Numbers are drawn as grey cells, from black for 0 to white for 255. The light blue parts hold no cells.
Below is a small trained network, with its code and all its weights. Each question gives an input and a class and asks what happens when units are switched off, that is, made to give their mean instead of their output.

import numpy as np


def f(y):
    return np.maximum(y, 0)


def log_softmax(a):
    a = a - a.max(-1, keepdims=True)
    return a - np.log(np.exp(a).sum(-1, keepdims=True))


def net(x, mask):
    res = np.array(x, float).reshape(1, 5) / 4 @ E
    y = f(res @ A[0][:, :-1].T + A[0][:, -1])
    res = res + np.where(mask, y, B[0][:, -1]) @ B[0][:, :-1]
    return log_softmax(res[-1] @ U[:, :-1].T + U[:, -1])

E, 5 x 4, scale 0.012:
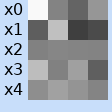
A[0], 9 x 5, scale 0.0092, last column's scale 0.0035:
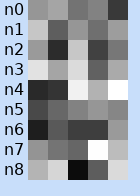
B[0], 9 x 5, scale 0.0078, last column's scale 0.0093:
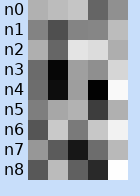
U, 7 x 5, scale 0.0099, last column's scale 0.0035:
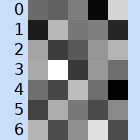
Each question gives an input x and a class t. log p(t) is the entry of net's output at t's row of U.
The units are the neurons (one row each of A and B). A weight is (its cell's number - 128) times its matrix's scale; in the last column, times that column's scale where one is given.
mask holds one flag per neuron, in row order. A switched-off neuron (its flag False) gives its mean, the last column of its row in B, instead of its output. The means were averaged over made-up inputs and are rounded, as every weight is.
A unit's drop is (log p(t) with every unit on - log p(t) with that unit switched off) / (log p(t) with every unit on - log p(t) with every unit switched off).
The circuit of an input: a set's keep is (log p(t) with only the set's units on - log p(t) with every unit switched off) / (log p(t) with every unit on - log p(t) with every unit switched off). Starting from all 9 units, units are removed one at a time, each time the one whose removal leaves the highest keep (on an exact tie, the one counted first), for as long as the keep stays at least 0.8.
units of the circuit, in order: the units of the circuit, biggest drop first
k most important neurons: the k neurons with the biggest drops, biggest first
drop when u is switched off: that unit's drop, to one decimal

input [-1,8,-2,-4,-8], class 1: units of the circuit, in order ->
n6
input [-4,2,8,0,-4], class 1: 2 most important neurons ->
n6, n3
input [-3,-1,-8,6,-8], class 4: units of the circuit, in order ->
n2, n8
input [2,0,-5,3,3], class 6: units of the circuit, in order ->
n4, n3
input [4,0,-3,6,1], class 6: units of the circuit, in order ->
n4, n3
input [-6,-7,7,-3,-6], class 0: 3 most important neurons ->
n4, n5, n3
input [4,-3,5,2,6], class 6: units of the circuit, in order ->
n4, n8
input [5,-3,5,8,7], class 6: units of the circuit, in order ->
n4, n2
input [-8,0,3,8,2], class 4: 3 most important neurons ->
n8, n2, n7
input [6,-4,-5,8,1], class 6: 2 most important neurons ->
n2, n4
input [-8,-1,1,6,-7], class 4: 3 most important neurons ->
n2, n8, n6
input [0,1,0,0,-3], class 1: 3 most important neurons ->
n4, n3, n7
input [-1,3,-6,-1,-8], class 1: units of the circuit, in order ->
n6, n4
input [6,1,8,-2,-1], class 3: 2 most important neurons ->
n4, n8
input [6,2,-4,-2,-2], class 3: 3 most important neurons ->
n4, n3, n8
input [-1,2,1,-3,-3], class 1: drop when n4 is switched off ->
0.2
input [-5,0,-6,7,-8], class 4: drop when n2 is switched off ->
0.6
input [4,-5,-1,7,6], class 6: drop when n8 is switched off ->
0.1
